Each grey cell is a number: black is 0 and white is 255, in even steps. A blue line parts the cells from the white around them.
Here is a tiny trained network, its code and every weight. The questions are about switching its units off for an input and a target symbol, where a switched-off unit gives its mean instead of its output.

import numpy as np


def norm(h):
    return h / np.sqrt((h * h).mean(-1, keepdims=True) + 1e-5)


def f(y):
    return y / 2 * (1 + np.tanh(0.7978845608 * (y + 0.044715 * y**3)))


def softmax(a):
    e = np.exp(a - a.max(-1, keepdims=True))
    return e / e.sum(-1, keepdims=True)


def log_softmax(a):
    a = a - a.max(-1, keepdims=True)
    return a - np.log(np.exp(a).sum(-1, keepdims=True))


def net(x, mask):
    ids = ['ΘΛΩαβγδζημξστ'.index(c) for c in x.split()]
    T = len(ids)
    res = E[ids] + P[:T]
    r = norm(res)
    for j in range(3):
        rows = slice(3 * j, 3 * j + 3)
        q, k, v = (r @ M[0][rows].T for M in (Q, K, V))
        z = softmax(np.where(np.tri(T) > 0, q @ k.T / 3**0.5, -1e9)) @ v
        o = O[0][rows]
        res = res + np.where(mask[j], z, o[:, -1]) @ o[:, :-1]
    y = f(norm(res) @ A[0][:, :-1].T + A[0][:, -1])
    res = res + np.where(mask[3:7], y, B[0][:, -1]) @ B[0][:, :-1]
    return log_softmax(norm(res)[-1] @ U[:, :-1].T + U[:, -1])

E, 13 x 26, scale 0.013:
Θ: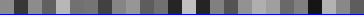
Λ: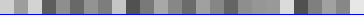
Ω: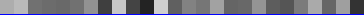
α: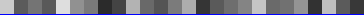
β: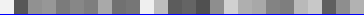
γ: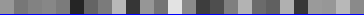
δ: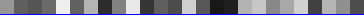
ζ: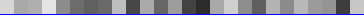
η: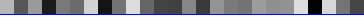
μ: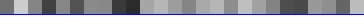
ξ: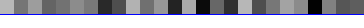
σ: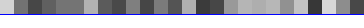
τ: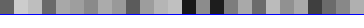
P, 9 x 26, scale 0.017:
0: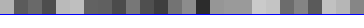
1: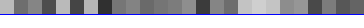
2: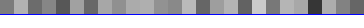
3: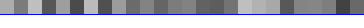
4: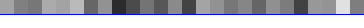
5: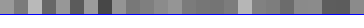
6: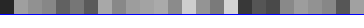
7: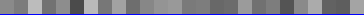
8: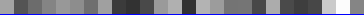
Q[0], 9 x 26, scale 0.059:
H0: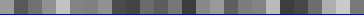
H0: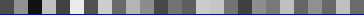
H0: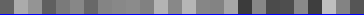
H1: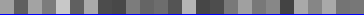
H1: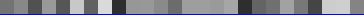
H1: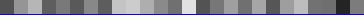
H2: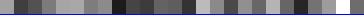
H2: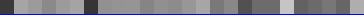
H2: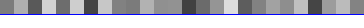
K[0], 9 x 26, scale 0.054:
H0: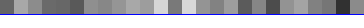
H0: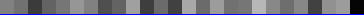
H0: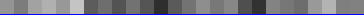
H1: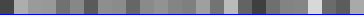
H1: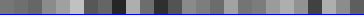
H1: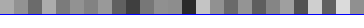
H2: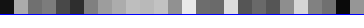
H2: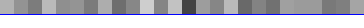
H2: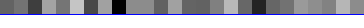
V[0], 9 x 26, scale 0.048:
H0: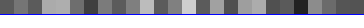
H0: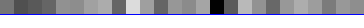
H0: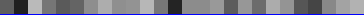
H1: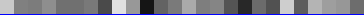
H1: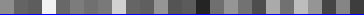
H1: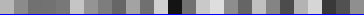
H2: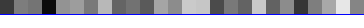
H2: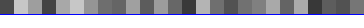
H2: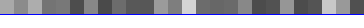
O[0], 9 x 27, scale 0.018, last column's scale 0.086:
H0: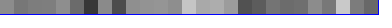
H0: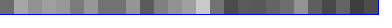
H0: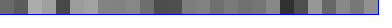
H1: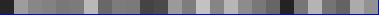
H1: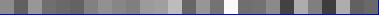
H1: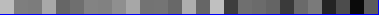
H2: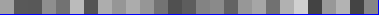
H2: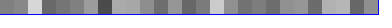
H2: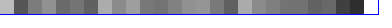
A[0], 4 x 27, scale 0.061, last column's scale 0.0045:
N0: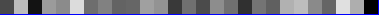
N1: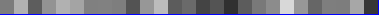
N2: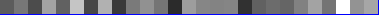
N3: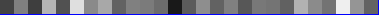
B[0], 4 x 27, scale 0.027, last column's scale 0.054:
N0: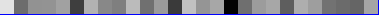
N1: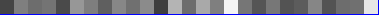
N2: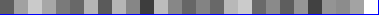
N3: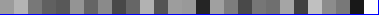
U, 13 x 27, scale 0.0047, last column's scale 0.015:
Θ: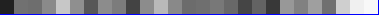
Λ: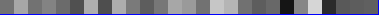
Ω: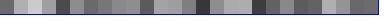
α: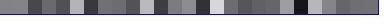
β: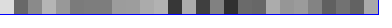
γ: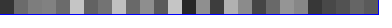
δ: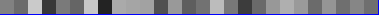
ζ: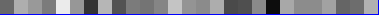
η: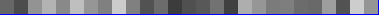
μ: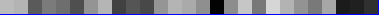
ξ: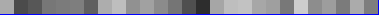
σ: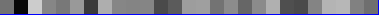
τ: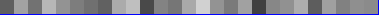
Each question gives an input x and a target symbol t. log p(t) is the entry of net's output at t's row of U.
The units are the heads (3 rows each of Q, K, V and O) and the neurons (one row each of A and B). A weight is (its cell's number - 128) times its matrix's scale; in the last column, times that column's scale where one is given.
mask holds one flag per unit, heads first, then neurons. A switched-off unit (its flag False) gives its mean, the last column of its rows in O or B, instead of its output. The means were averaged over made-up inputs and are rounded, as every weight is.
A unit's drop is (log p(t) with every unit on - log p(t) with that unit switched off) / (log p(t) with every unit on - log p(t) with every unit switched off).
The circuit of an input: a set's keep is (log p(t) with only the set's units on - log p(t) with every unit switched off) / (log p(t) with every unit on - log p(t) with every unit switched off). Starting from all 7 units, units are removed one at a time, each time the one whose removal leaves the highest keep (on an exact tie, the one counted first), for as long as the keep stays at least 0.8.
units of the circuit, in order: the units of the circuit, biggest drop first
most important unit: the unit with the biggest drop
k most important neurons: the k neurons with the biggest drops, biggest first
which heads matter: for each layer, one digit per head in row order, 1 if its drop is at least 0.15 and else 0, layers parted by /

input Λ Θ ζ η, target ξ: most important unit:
H0
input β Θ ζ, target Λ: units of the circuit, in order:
(H2 N1 N0)
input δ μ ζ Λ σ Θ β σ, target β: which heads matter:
010
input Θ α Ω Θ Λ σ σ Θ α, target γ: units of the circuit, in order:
(H0 N1 H1)
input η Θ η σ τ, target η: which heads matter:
000
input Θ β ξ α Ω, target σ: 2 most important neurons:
(N3 N2)
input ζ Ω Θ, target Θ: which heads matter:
001
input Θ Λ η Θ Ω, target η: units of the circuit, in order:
(N3 N1)
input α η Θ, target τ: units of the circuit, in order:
(H0 N3)
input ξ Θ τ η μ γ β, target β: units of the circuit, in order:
(N0 H2)
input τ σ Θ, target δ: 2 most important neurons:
(N1 N0)
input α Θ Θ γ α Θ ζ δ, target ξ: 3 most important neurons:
(N3 N1 N2)
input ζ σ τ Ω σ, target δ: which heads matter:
101
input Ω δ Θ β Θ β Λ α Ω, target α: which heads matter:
101
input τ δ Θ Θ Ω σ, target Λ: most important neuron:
(N2)
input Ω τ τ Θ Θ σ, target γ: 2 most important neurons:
(N1 N3)
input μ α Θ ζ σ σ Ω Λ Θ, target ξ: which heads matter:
101
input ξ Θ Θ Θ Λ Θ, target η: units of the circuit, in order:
(N3 H1)
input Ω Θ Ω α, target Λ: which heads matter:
010
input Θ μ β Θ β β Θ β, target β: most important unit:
H1
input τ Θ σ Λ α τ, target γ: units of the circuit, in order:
(N1 H0 H1)
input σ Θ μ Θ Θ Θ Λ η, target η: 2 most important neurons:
(N3 N1)
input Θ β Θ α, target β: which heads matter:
010
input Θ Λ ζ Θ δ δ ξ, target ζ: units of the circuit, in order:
(H0 N2)
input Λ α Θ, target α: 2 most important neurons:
(N3 N2)
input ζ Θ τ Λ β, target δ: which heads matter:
101
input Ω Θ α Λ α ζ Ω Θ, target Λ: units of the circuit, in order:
(H1)
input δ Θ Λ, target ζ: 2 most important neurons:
(N2 N1)
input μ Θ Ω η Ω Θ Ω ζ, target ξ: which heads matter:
110
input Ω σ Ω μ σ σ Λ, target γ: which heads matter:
100
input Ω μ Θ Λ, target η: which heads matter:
000
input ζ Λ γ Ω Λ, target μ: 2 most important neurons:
(N0 N3)
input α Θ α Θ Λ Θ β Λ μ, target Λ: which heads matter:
001
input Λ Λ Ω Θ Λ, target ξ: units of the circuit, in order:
(H0)
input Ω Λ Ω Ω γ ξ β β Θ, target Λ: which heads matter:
001
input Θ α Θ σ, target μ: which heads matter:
111
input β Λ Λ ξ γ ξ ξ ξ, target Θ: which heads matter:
010
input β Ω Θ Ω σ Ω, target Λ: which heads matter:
010
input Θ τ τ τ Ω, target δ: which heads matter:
101
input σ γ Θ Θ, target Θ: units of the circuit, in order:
(H1)
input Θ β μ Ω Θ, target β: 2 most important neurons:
(N0 N3)
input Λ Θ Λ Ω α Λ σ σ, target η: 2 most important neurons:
(N3 N1)
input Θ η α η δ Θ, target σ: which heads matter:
101
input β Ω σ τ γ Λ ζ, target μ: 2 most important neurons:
(N0 N3)
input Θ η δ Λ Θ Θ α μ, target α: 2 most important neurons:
(N1 N2)
